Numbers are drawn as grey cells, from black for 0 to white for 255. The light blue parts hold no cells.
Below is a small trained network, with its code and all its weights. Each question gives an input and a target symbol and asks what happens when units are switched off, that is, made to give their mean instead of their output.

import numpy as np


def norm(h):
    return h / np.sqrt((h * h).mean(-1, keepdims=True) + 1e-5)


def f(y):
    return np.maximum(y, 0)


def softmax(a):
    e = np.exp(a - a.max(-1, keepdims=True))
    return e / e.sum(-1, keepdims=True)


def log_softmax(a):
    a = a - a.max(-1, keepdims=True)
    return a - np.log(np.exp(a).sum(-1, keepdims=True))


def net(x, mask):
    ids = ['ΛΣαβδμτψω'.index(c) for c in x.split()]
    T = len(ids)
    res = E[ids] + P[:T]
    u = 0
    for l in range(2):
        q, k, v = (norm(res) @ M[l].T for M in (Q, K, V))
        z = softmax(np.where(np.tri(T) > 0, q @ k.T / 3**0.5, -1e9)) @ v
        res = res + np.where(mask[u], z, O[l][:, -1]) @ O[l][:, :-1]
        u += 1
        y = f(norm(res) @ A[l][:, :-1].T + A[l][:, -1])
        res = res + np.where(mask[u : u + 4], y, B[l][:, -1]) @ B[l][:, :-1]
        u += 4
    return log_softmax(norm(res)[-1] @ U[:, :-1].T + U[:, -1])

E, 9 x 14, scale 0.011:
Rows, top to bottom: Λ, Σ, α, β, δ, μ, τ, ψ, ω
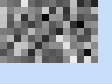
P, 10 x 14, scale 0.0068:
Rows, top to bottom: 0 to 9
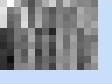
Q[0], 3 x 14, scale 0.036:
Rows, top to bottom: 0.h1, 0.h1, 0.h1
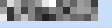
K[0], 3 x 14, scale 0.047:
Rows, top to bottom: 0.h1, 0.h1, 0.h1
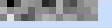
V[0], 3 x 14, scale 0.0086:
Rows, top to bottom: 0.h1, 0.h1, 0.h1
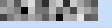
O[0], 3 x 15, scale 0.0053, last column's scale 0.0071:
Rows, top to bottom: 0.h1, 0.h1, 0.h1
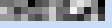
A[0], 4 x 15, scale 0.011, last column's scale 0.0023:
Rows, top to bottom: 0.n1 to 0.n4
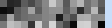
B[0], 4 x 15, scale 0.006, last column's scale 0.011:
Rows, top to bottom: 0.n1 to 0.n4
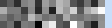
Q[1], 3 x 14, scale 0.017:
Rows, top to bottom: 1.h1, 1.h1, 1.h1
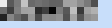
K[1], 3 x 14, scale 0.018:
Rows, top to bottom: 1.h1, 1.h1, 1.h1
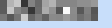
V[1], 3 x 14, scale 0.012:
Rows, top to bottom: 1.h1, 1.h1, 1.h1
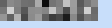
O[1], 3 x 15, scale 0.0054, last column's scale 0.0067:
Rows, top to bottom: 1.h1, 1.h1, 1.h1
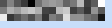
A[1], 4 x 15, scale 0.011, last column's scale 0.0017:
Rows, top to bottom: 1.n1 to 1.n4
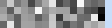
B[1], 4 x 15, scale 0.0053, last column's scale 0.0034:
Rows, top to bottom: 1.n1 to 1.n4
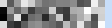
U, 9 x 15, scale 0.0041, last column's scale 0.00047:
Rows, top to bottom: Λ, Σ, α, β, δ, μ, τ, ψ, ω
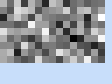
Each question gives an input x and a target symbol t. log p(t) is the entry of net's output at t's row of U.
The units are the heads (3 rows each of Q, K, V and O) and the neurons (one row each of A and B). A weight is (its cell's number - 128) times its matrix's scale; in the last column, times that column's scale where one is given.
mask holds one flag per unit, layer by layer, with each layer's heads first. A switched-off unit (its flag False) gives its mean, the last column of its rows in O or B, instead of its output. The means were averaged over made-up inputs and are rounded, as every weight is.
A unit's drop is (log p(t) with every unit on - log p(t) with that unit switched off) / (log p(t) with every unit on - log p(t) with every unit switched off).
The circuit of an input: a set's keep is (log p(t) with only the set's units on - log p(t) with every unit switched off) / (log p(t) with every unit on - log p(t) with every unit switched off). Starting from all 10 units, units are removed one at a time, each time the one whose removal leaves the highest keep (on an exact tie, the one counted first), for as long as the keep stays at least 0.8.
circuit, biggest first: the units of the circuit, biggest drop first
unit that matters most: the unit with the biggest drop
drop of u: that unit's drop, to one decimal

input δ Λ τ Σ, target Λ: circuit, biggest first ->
[0.h1, 1.n3]
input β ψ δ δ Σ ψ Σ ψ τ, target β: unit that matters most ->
0.h1
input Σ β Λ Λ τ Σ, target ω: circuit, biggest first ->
[1.h1, 0.h1]
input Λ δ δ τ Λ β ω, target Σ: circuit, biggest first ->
[0.h1, 1.h1, 0.n4]
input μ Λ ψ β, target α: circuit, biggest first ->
[1.h1, 0.n2]
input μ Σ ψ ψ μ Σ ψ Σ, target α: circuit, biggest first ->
[1.h1, 0.h1, 0.n2]
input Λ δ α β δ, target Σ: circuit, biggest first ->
[0.h1, 1.h1]
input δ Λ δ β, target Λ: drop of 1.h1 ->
0.1
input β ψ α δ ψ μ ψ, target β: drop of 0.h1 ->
1.2
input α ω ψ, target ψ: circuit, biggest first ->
[1.h1, 0.h1]
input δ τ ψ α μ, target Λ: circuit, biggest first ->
[0.h1, 1.n3]
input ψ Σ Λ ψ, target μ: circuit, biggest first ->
[0.h1, 1.h1]
